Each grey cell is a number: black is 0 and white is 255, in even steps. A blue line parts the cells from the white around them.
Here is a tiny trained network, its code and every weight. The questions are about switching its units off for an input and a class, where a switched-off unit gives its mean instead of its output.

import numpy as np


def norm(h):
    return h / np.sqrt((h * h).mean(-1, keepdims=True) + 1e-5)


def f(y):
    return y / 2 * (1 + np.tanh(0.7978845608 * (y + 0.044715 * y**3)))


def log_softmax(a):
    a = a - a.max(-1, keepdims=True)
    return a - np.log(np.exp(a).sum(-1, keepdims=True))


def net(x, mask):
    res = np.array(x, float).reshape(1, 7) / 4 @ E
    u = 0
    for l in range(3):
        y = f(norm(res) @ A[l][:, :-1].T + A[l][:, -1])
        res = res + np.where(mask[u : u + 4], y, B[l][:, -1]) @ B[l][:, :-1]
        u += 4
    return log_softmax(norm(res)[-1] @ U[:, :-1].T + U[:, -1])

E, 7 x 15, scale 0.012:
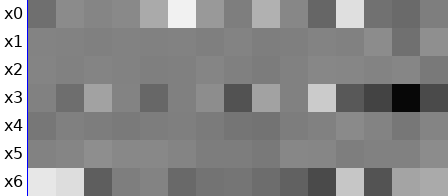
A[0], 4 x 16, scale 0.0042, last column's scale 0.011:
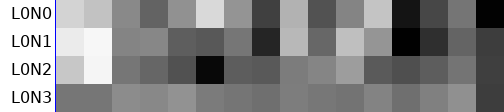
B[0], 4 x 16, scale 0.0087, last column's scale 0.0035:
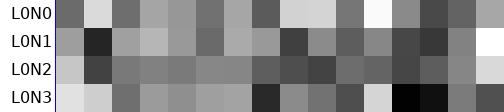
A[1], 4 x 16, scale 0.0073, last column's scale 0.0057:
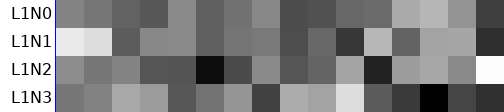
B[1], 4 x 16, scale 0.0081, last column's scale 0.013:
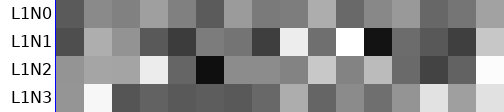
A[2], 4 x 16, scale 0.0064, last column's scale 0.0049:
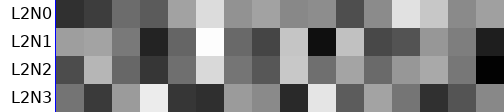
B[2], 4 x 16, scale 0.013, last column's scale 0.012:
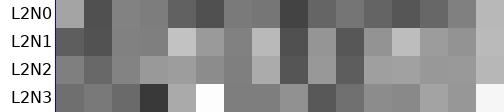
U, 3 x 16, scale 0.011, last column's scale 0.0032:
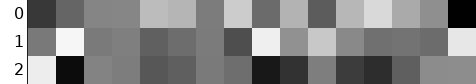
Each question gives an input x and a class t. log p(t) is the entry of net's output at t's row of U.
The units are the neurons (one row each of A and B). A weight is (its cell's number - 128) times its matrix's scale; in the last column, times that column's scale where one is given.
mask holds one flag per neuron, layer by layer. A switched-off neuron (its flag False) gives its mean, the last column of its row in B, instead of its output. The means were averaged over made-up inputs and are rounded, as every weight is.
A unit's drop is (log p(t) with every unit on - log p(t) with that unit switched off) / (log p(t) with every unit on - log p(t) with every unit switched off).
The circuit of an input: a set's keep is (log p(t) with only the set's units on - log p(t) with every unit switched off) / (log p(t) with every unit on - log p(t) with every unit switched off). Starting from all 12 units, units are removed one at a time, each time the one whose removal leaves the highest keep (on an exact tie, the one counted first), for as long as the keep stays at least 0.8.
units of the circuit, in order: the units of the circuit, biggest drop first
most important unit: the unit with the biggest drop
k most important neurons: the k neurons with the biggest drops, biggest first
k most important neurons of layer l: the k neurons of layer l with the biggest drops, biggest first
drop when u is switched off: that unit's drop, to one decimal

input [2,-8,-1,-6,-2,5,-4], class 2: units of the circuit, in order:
L2N0, L1N2
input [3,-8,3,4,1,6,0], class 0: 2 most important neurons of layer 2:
L2N1, L2N2
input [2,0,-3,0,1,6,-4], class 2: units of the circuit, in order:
L1N2, L2N0, L1N1
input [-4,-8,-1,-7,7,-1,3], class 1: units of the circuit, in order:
L1N1
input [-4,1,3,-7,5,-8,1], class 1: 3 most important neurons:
L1N1, L2N1, L2N2
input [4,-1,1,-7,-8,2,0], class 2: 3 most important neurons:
L2N0, L1N2, L1N3
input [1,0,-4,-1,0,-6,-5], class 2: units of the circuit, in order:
L1N2, L2N0, L1N1
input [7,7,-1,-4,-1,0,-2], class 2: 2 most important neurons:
L2N0, L1N2
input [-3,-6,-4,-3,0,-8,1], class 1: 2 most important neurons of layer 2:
L2N1, L2N2
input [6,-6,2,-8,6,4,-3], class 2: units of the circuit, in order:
L2N0, L1N2
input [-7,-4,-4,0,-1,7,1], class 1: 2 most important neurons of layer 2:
L2N1, L2N0
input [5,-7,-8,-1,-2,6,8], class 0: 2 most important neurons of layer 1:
L1N2, L1N1
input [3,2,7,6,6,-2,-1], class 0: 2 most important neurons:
L1N2, L2N1
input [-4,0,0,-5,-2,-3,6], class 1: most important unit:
L1N1
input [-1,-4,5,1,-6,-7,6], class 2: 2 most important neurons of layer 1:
L1N2, L1N3
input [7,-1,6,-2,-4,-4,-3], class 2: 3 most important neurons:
L2N0, L1N2, L1N1
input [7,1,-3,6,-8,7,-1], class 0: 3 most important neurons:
L1N2, L2N1, L1N3
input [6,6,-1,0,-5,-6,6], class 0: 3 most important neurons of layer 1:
L1N2, L1N1, L1N0
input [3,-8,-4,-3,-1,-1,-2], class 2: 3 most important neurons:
L2N0, L1N2, L1N1
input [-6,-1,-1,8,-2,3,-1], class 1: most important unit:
L1N3
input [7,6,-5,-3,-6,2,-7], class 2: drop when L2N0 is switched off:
0.7
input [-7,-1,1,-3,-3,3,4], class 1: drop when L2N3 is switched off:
0.0
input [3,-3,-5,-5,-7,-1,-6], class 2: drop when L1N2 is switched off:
0.1
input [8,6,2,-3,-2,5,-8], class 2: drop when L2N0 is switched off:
0.7
